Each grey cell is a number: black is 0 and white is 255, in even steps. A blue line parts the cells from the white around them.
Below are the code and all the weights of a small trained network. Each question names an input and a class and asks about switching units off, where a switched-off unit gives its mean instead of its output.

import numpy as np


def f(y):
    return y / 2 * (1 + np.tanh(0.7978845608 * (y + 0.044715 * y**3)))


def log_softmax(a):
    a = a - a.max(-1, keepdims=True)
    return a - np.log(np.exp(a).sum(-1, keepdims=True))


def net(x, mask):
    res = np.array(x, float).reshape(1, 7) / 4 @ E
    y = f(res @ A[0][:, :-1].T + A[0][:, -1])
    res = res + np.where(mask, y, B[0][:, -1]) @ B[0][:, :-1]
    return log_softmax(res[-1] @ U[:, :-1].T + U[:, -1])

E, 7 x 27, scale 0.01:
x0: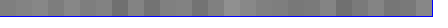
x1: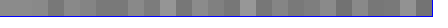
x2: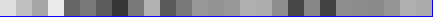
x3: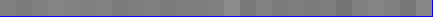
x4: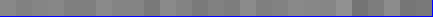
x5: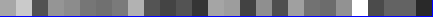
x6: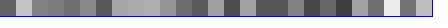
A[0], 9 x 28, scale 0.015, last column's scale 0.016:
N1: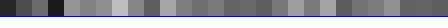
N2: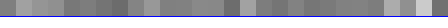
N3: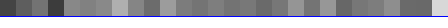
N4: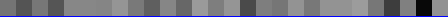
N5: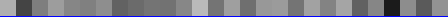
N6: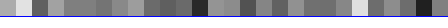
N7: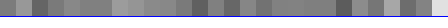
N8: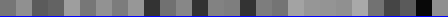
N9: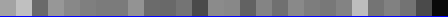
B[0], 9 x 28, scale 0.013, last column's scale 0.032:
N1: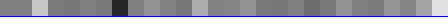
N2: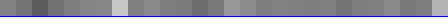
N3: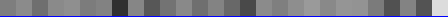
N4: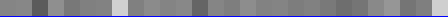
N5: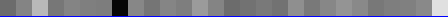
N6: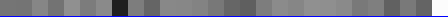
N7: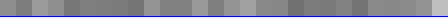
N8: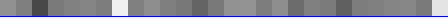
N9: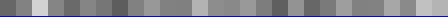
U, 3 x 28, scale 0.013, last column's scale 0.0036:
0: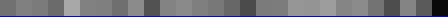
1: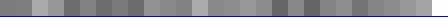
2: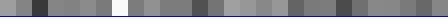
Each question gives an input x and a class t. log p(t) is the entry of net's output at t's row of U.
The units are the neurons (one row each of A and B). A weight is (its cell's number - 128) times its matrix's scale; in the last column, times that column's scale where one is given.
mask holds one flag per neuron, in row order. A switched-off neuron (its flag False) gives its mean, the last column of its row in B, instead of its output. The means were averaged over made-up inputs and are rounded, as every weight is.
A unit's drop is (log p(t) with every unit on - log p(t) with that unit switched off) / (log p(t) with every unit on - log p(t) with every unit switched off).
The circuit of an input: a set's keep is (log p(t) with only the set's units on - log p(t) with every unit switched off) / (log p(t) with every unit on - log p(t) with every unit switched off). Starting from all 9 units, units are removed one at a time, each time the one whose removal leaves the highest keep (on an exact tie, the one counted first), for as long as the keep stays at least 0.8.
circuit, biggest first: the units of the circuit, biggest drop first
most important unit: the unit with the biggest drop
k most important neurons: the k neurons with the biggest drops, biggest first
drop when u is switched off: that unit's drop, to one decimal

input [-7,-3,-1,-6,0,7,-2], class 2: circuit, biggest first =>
(N8)
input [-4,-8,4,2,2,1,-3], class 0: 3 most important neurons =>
(N1 N9 N7)
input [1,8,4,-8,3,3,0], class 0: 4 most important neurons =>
(N1 N6 N7 N4)
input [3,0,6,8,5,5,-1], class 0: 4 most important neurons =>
(N6 N1 N7 N4)
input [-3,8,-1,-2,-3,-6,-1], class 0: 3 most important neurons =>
(N9 N7 N1)
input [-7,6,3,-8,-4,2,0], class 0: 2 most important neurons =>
(N1 N9)
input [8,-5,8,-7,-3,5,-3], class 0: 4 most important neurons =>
(N6 N1 N7 N4)
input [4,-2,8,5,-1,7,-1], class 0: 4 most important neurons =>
(N6 N1 N7 N4)
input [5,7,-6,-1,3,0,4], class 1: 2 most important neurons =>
(N1 N6)
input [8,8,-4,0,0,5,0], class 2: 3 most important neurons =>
(N8 N5 N4)
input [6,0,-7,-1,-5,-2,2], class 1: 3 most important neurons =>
(N1 N6 N7)
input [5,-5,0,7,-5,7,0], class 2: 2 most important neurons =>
(N8 N5)
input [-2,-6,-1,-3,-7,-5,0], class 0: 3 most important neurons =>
(N9 N7 N1)
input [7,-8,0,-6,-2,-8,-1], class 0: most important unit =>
N9
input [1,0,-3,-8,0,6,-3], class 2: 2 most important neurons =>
(N8 N4)
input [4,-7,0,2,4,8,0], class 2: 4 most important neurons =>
(N8 N5 N3 N1)
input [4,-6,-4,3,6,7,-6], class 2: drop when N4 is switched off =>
0.5
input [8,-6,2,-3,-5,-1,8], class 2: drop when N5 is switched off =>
0.3
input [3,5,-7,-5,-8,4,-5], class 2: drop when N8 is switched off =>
1.4
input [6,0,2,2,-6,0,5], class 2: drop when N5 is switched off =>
0.5
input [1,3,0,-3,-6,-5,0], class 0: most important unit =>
N8
